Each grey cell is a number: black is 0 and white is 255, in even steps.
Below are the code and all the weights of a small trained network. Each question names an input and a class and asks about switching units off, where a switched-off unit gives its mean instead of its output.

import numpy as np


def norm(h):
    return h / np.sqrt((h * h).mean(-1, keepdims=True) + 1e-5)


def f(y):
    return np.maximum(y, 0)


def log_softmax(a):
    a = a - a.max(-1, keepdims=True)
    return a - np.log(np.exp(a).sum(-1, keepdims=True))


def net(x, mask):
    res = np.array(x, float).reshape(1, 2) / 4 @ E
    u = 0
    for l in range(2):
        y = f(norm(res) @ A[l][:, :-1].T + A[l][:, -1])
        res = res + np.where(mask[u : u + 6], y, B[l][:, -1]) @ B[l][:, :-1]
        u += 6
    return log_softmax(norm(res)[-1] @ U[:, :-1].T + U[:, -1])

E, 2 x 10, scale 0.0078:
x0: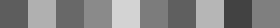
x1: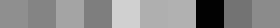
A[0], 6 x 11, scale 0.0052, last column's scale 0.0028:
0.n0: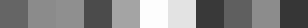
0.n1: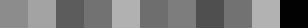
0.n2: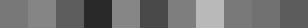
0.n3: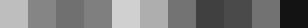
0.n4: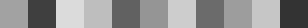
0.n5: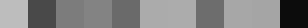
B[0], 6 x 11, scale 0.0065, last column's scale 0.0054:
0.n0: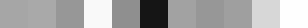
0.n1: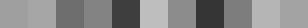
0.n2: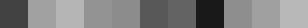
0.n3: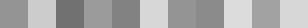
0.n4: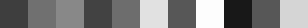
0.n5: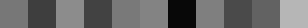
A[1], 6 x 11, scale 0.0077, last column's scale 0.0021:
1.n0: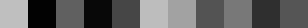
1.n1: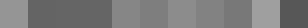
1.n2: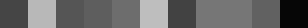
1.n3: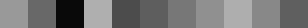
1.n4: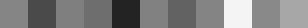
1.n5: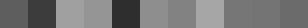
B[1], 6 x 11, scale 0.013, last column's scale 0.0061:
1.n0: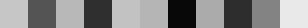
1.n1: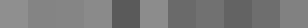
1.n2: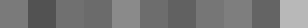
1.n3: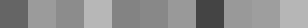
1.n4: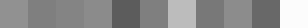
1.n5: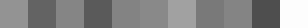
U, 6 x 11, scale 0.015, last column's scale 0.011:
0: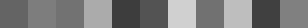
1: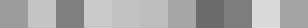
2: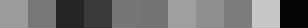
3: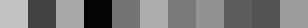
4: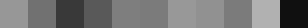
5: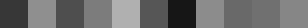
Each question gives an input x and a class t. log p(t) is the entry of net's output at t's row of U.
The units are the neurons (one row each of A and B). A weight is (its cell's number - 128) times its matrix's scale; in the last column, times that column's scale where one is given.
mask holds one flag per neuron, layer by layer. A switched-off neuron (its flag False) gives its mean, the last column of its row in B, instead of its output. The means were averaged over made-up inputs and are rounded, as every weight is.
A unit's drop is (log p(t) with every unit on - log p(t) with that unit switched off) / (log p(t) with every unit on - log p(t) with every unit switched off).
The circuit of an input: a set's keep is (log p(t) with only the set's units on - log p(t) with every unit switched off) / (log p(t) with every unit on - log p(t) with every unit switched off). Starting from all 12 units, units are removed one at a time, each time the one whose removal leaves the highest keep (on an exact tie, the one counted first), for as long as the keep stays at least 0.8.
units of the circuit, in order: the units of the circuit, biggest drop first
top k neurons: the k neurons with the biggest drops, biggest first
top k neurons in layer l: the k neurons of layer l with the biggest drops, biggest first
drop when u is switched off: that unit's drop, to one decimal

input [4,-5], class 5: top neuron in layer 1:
1.n4
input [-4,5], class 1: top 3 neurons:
0.n0, 1.n0, 1.n5
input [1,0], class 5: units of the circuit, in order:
0.n0, 1.n4, 1.n5, 1.n0
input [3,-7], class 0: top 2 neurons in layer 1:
1.n0, 1.n3
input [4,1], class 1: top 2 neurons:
0.n4, 0.n5
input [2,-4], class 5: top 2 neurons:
0.n2, 1.n4
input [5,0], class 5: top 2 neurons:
0.n0, 1.n0
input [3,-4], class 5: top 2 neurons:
0.n0, 1.n4
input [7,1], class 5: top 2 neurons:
0.n0, 1.n2
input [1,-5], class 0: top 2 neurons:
1.n0, 0.n4
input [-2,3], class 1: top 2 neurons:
0.n0, 1.n0
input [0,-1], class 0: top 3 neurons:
1.n0, 0.n4, 0.n0
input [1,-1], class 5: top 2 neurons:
1.n4, 0.n0
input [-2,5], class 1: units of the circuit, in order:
0.n0
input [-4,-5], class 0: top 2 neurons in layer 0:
0.n4, 0.n5
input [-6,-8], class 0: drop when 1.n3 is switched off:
0.2
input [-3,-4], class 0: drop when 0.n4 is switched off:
0.2
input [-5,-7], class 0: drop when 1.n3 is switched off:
0.1
